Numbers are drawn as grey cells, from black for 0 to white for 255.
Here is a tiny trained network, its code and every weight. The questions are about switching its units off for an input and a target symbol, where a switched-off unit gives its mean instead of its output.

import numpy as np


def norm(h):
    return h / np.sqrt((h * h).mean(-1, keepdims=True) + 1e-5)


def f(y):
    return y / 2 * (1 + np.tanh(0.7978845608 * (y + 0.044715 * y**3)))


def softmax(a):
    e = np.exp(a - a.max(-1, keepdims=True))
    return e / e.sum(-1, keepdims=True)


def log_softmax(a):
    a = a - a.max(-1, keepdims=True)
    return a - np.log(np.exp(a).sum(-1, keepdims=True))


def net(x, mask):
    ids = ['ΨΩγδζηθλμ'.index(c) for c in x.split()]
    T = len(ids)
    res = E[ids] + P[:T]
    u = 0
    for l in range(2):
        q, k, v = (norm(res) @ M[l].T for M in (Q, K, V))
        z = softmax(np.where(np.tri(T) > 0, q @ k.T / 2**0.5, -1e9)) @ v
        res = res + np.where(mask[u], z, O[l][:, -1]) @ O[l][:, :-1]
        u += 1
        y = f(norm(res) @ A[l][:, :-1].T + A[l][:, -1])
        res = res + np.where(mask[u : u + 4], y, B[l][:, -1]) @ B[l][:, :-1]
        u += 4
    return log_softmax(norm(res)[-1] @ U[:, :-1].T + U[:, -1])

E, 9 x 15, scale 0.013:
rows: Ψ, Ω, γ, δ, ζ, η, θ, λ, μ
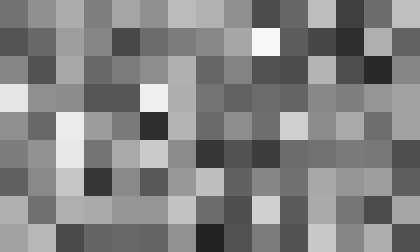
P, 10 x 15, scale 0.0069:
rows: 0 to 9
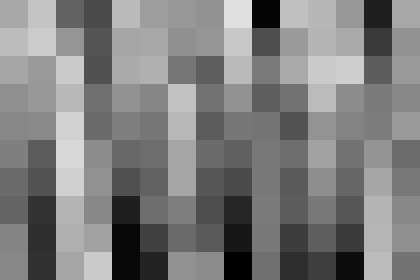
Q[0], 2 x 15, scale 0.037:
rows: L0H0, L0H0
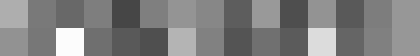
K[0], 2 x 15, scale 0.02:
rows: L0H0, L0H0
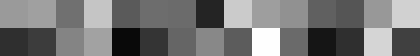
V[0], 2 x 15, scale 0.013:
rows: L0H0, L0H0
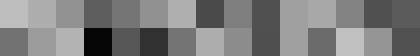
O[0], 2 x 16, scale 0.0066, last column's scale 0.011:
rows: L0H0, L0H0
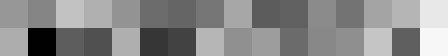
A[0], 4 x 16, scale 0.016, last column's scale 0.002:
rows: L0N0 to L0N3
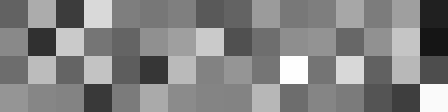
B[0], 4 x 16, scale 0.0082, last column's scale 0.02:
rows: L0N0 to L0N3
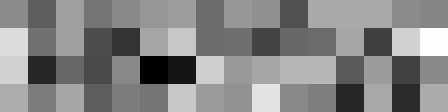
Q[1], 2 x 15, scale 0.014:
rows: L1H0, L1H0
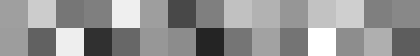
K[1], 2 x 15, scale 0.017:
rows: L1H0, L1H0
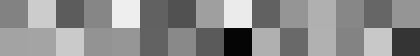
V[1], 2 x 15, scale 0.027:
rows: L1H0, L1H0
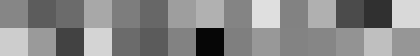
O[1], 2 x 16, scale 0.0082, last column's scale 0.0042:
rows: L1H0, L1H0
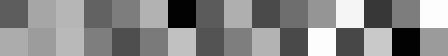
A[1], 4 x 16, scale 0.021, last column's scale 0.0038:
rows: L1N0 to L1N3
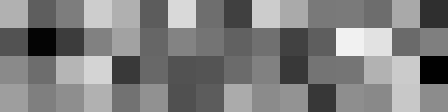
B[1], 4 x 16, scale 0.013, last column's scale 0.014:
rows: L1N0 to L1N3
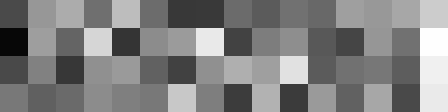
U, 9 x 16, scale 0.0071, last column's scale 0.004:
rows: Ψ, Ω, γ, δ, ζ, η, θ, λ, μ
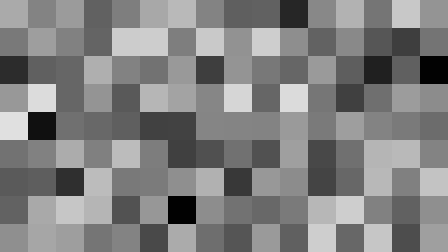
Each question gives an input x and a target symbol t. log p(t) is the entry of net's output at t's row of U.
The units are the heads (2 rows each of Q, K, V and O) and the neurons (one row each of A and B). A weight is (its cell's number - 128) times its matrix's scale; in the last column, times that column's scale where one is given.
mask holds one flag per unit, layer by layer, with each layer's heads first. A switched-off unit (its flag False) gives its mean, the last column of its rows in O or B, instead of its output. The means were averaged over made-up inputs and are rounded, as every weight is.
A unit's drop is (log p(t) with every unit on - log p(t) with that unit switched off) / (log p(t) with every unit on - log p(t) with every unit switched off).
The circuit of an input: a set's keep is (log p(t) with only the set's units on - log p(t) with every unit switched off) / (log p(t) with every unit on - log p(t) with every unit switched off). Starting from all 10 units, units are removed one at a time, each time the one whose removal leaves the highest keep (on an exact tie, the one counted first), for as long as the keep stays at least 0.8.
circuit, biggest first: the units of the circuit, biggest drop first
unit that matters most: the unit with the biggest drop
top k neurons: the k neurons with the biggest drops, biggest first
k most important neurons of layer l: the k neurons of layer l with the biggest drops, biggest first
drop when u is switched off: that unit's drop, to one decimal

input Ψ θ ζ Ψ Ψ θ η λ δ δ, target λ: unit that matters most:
L0H0
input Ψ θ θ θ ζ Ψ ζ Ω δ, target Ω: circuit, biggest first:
[L0H0 L0N3 L1H0]
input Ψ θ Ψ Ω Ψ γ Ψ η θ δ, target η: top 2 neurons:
[L1N0 L1N1]
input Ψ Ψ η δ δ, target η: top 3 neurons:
[L1N0 L1N1 L1N2]
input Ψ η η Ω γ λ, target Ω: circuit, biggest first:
[L0H0 L1H0 L0N3]
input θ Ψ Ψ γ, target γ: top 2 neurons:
[L1N2 L1N1]
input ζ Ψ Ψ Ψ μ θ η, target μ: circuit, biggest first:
[L0N1 L1H0]
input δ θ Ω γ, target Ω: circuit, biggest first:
[L0H0 L0N3 L1H0]
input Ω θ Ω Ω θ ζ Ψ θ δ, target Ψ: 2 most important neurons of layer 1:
[L1N2 L1N1]
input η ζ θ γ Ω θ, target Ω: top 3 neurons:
[L0N3 L1N1 L0N1]
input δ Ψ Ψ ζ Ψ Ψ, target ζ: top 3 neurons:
[L1N1 L1N2 L0N1]
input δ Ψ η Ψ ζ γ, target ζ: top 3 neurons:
[L0N1 L1N1 L1N2]
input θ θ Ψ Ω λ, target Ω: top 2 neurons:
[L0N3 L0N1]
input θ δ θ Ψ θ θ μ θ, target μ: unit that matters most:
L1H0
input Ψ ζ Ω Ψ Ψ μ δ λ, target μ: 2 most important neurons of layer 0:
[L0N1 L0N0]
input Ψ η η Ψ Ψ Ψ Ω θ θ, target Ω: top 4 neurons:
[L0N3 L1N1 L0N1 L1N0]
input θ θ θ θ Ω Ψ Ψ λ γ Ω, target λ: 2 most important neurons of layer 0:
[L0N1 L0N0]
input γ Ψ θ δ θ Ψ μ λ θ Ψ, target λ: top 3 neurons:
[L0N0 L0N2 L0N1]
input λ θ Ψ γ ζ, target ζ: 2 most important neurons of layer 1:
[L1N1 L1N2]
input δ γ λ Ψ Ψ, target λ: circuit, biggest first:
[L1H0]
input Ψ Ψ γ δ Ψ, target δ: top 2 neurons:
[L1N2 L1N3]
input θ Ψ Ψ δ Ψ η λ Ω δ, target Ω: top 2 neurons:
[L0N3 L0N1]
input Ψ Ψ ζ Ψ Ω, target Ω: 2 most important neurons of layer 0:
[L0N3 L0N1]
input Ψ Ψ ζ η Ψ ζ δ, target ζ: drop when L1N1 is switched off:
0.4
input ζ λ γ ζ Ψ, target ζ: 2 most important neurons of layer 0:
[L0N3 L0N1]
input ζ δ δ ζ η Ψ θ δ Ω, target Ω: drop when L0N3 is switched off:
0.3
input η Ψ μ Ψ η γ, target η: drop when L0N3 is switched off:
0.0
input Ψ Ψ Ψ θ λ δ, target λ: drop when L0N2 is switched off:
0.1
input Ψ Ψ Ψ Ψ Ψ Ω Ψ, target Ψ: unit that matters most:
L1N2
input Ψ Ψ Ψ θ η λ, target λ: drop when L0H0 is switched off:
1.0
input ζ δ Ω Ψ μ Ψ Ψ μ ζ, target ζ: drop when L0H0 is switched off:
1.4
